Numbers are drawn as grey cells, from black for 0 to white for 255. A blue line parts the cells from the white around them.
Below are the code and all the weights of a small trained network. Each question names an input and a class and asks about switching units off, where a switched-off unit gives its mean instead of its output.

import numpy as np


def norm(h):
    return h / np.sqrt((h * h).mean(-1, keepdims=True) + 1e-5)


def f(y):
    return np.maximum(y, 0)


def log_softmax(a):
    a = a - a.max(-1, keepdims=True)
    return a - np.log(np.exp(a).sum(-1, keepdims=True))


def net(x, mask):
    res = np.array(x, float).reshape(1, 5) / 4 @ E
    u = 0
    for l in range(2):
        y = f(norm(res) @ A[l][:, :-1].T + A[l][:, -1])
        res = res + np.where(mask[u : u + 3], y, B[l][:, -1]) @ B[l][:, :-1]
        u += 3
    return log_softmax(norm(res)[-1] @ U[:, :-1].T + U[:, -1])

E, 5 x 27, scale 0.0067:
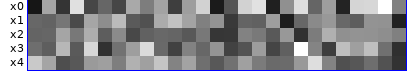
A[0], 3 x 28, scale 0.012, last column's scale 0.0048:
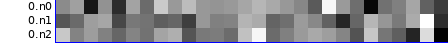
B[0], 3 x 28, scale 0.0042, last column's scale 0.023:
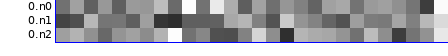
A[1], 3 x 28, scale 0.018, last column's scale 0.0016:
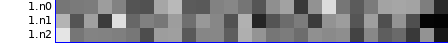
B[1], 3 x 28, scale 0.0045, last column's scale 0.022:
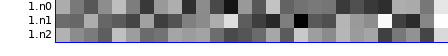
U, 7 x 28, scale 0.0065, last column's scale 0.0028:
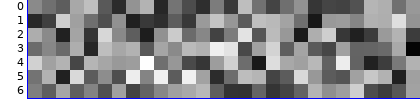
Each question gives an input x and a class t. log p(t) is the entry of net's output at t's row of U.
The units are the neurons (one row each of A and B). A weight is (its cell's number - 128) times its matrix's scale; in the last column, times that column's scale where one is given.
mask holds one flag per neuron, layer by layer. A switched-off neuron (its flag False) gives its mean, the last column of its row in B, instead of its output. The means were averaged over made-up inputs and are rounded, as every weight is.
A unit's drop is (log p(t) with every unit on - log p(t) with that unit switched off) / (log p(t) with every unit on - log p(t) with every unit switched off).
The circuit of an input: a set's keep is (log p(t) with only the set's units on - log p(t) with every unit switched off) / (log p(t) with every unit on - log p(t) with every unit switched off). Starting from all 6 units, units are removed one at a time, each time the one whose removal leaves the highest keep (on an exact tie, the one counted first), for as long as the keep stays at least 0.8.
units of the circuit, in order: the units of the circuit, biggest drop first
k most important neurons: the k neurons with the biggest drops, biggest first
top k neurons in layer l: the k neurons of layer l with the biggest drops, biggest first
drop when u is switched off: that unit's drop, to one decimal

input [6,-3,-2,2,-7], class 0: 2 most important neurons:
1.n0, 1.n1
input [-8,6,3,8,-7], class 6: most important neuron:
1.n1
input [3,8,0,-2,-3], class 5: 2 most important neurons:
1.n1, 0.n1
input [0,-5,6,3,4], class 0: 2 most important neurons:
1.n0, 0.n2
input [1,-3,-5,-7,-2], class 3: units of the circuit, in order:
0.n0, 0.n1
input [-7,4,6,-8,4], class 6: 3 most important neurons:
0.n2, 1.n1, 1.n0
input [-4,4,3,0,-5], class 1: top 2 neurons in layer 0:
0.n1, 0.n0
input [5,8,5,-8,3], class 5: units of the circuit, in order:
0.n1, 1.n2
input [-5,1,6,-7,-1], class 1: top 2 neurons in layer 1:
1.n2, 1.n1
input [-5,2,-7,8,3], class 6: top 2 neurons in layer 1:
1.n1, 1.n0
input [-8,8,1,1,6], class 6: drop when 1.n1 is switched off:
0.5
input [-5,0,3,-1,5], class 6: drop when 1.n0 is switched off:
0.1
